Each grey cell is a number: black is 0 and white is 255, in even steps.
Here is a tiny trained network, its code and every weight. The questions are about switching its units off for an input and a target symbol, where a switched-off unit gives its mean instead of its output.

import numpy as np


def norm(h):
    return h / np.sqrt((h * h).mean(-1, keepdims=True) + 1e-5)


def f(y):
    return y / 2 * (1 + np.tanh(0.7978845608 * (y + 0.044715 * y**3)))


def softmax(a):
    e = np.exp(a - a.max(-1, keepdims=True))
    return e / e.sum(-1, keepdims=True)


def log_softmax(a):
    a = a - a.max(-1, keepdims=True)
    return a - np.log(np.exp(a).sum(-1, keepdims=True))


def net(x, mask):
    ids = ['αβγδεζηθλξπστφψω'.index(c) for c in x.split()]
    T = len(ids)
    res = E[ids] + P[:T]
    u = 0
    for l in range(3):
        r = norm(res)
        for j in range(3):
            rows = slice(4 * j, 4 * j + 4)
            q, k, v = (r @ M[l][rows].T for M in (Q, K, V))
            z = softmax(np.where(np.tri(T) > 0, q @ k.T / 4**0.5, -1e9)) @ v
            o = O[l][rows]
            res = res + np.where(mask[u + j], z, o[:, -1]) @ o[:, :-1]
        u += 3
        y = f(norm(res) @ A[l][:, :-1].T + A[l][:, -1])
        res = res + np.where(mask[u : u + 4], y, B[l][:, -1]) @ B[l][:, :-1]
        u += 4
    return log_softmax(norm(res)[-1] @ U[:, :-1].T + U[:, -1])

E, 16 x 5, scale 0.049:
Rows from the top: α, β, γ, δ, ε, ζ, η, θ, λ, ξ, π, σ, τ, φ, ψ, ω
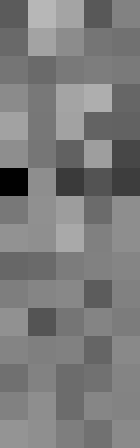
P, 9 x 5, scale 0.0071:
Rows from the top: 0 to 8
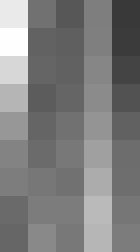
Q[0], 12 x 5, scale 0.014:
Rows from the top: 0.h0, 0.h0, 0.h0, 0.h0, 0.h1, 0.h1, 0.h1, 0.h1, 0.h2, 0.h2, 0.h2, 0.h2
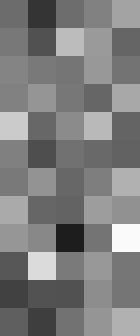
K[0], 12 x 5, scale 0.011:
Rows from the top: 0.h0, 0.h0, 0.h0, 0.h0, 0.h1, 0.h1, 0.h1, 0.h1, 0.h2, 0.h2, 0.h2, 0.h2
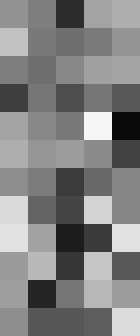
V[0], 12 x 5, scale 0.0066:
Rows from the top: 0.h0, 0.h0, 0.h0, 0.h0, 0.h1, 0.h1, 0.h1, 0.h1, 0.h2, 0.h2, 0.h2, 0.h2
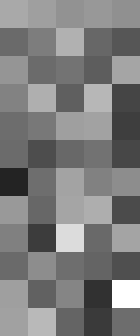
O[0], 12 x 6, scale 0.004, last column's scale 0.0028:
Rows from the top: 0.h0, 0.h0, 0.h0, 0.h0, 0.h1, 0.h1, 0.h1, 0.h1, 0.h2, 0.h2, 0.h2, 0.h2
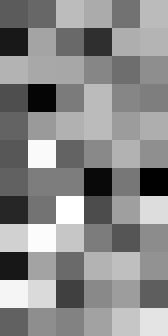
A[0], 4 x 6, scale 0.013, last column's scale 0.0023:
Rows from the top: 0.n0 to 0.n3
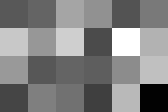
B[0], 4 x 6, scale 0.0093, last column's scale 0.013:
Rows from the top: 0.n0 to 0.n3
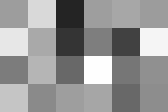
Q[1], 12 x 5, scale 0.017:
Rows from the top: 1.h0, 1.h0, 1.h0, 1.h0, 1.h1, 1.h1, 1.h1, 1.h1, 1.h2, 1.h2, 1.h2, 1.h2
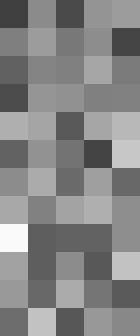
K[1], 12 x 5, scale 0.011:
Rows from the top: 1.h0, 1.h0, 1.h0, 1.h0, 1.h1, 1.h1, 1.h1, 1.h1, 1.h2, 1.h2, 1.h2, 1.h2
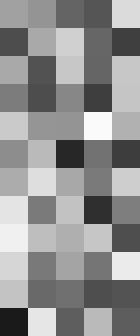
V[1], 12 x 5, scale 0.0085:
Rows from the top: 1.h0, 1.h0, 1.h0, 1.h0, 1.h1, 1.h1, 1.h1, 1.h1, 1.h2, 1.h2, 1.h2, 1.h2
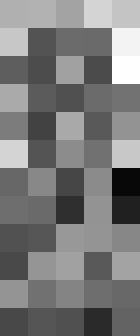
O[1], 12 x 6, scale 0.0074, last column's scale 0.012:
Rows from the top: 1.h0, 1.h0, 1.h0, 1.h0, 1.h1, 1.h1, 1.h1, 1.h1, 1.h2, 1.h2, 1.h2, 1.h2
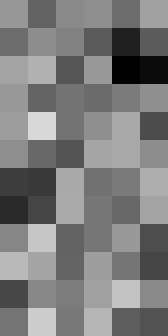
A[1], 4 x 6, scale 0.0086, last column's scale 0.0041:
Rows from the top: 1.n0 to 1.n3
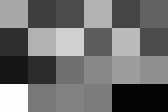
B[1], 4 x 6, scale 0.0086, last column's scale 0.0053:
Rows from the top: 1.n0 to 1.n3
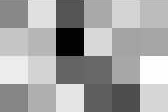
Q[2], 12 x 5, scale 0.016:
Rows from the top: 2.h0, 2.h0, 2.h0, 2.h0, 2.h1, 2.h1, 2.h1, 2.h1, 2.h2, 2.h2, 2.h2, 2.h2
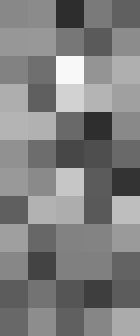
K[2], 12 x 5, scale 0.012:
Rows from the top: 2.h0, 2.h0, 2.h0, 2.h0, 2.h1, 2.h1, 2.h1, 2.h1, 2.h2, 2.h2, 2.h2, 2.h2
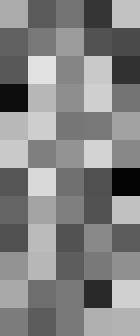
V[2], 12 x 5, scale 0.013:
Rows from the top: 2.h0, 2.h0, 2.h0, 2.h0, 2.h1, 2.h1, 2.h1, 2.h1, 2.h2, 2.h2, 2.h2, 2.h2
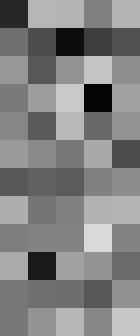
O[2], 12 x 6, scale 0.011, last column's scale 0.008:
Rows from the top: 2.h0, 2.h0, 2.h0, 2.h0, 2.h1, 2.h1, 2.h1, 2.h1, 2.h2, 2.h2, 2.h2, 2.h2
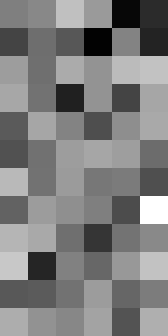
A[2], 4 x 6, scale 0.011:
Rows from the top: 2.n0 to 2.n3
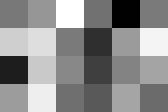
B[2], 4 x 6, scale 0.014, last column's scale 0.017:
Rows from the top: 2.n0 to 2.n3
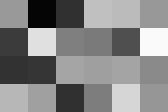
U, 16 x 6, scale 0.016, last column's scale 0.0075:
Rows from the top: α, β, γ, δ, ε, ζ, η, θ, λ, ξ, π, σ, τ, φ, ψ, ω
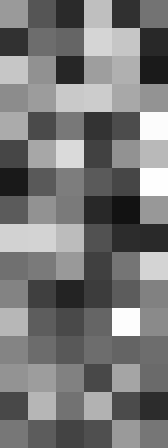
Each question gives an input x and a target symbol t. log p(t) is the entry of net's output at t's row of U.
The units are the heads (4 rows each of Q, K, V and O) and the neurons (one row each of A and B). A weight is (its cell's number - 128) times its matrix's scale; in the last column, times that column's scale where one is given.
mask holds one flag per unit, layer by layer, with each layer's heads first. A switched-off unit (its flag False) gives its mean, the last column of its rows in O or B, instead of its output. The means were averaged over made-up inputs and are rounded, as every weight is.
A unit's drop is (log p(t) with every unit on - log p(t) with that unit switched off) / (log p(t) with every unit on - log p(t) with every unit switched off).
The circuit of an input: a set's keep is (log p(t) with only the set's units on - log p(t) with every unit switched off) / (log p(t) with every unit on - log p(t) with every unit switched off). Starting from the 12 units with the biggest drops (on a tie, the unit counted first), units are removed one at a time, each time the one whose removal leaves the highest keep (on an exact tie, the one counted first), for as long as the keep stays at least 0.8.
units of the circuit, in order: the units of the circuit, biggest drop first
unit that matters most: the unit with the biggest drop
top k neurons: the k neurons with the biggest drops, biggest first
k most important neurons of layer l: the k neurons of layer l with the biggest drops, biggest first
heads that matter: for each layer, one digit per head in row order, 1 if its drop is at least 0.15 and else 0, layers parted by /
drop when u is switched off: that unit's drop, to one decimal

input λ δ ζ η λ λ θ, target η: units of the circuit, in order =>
(2.h0, 2.n2)
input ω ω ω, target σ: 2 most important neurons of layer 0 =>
(0.n0, 0.n2)
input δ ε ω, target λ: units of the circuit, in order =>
(0.n1, 1.n3)
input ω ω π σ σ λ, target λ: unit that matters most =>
0.n1
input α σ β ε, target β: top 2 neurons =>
(1.n1, 0.n1)
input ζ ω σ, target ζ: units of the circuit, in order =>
(2.h0, 0.n1)
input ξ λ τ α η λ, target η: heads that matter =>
000 / 000 / 101
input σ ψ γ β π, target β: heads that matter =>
000 / 001 / 101
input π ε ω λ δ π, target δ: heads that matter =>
000 / 000 / 100
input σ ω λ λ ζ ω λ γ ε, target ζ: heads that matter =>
000 / 000 / 000
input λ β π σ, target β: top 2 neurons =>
(1.n1, 0.n2)
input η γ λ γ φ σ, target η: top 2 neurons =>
(0.n1, 1.n2)
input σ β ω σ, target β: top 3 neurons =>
(1.n1, 0.n1, 2.n0)
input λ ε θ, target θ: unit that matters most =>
0.n1
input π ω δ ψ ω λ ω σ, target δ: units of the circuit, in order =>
(0.n1, 2.h0)
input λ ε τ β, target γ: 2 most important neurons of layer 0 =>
(0.n1, 0.n2)
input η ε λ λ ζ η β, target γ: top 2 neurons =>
(1.n1, 0.n1)
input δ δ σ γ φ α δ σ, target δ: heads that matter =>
010 / 000 / 100
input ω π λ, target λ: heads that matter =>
001 / 000 / 000
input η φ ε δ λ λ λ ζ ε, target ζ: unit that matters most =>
1.h2
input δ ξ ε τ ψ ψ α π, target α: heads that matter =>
000 / 000 / 100
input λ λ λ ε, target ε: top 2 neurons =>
(0.n1, 1.n2)
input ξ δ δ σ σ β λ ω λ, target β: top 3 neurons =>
(0.n1, 1.n1, 2.n0)
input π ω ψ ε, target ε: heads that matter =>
000 / 000 / 101
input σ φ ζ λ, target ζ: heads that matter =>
000 / 000 / 100
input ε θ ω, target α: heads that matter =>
000 / 000 / 101
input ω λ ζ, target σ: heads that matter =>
000 / 000 / 100
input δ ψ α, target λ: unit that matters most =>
1.n1
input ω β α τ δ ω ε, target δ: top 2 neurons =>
(0.n0, 1.n3)
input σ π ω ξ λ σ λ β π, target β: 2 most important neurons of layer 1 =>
(1.n1, 1.n3)
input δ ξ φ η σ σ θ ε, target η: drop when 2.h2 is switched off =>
0.2
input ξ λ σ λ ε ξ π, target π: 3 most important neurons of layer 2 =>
(2.n1, 2.n3, 2.n0)
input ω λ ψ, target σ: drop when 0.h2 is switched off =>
-0.1
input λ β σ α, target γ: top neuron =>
(1.n1)
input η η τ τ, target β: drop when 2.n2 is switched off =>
0.3
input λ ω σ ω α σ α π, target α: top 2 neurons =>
(0.n3, 2.n0)
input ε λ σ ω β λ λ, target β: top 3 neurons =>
(1.n1, 0.n1, 2.n0)
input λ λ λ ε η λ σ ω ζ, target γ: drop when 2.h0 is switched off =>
0.4
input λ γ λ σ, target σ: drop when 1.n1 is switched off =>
-0.1
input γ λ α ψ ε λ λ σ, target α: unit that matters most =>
2.h0
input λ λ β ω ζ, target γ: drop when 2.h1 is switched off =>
0.0
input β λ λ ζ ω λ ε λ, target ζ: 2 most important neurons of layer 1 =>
(1.n1, 1.n2)
